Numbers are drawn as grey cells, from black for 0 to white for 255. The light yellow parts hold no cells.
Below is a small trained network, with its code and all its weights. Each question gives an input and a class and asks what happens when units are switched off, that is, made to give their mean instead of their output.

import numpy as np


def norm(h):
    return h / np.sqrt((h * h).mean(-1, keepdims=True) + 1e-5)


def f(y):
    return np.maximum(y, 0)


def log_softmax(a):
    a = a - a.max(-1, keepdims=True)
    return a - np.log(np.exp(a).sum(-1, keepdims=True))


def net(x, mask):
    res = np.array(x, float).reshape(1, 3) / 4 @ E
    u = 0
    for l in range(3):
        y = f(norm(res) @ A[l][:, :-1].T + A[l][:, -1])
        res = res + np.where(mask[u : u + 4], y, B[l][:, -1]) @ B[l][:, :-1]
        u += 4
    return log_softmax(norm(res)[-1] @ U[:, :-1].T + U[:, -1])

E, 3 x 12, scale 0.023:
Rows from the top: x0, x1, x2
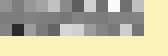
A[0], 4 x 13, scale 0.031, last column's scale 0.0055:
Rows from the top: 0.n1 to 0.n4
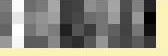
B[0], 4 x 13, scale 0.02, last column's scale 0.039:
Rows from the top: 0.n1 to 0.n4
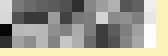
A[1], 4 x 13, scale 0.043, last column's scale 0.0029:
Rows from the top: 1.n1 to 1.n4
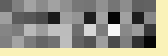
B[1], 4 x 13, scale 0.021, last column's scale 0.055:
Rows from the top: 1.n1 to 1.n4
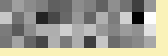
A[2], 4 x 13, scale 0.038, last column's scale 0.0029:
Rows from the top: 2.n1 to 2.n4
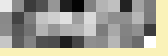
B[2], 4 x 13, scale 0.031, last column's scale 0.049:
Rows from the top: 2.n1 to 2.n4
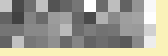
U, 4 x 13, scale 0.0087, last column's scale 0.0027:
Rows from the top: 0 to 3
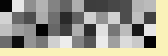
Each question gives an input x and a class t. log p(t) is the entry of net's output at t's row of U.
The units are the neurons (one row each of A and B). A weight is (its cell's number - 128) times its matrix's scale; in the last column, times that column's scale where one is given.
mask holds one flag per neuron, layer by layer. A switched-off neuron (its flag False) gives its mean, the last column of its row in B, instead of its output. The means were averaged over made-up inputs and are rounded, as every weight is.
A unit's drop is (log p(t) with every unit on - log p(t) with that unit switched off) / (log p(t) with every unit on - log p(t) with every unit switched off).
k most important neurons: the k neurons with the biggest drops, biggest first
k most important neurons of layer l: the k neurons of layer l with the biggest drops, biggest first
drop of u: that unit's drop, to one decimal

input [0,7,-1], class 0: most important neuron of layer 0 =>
[0.n3]
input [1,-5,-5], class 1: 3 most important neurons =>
[0.n1 0.n2 1.n3]
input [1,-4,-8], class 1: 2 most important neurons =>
[0.n1 0.n2]
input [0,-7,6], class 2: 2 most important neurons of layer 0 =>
[0.n3 0.n4]
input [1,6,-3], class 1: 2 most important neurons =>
[0.n1 0.n2]
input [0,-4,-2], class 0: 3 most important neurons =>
[0.n3 0.n4 2.n1]
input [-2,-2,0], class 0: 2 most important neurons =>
[1.n3 1.n2]
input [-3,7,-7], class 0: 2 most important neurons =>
[0.n3 0.n4]
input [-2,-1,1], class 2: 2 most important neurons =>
[0.n3 0.n4]
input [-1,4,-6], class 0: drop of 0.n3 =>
0.7
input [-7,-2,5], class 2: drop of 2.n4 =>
0.0
